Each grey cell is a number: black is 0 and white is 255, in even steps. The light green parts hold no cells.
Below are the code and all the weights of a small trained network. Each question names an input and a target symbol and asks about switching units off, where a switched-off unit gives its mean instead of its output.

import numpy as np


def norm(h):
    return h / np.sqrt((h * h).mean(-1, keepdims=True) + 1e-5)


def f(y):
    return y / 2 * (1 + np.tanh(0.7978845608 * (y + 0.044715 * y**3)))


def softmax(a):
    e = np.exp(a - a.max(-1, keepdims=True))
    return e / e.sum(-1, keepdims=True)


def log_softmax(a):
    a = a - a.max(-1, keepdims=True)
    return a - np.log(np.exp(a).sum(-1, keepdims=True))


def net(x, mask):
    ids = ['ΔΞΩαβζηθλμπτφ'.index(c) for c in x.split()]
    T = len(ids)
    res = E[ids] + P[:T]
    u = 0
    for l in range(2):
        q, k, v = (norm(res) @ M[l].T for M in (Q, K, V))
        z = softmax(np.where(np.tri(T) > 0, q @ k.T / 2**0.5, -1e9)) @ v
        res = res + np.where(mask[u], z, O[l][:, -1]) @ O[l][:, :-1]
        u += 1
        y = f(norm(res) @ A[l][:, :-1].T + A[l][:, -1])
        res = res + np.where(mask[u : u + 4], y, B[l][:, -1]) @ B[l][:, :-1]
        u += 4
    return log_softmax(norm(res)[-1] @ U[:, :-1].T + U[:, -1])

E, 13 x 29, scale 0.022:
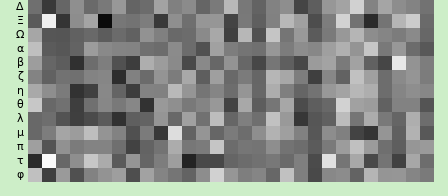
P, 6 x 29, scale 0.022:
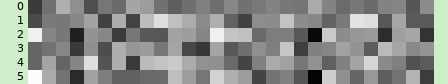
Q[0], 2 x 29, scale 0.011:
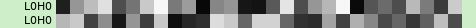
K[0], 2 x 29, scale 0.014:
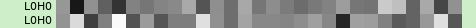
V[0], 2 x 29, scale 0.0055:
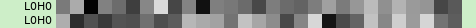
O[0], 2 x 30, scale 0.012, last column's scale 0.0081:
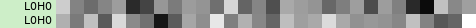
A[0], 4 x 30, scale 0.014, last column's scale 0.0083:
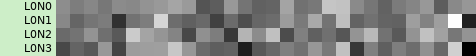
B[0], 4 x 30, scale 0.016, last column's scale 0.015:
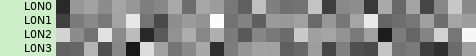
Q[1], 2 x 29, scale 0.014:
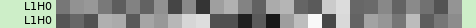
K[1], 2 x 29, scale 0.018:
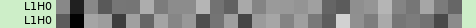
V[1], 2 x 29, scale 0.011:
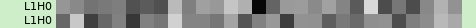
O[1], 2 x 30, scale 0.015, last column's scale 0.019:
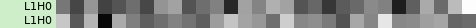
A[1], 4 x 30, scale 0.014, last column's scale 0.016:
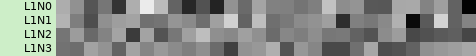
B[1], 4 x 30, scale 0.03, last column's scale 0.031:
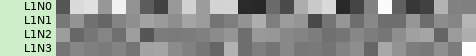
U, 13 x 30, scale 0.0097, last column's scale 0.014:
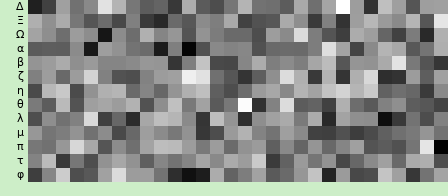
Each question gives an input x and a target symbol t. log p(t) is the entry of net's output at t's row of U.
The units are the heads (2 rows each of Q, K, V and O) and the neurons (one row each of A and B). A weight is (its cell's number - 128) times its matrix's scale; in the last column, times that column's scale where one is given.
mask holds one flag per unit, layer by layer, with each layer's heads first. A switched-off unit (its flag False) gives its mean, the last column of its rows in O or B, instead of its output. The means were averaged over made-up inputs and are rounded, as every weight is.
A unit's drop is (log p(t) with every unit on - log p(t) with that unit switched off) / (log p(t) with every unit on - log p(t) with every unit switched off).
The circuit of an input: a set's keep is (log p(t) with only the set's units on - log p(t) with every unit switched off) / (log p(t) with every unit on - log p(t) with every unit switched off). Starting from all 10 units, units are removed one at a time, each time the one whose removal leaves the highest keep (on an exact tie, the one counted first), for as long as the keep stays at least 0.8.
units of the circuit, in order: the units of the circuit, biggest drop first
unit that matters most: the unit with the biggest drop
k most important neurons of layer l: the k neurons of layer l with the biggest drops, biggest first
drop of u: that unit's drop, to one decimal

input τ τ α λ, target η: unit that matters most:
L0N1
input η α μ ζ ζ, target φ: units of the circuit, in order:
L0N2, L0H0
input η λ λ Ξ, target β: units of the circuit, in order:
L1N3, L1N1
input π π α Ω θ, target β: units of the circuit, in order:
L1N3, L0H0, L1N1
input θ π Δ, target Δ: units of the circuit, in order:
L0H0, L1H0
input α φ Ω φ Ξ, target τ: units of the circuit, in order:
L1N1, L1N2, L0H0
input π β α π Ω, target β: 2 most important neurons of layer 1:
L1N3, L1N1
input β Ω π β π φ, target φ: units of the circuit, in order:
L0H0, L1H0
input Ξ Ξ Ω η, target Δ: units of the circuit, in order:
L0N1, L0H0
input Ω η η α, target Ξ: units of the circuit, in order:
L0H0, L1N1
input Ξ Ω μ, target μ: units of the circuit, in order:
L0N2, L0H0
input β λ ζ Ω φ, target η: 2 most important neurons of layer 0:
L0N0, L0N3
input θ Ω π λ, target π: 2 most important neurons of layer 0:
L0N3, L0N2
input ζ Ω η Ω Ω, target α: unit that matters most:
L0N2
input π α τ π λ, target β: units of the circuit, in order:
L1N3, L0H0, L1N1
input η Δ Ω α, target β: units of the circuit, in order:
L1N3, L1N1
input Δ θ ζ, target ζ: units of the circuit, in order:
L1N1, L0H0, L1H0, L1N3
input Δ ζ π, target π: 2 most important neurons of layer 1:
L1N3, L1N2
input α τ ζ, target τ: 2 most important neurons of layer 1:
L1N1, L1N3
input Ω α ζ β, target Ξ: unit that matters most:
L0H0
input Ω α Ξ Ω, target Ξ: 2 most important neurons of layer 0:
L0N3, L0N1
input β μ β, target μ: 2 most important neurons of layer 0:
L0N2, L0N3
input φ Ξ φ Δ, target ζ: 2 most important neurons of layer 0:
L0N0, L0N2
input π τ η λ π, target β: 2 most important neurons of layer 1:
L1N3, L1N1
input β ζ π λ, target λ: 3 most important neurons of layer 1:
L1N1, L1N3, L1N2
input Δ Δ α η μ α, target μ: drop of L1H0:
0.1
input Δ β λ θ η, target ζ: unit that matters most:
L1H0
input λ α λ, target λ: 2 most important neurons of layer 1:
L1N2, L1N1
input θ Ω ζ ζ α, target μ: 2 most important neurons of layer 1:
L1N2, L1N3
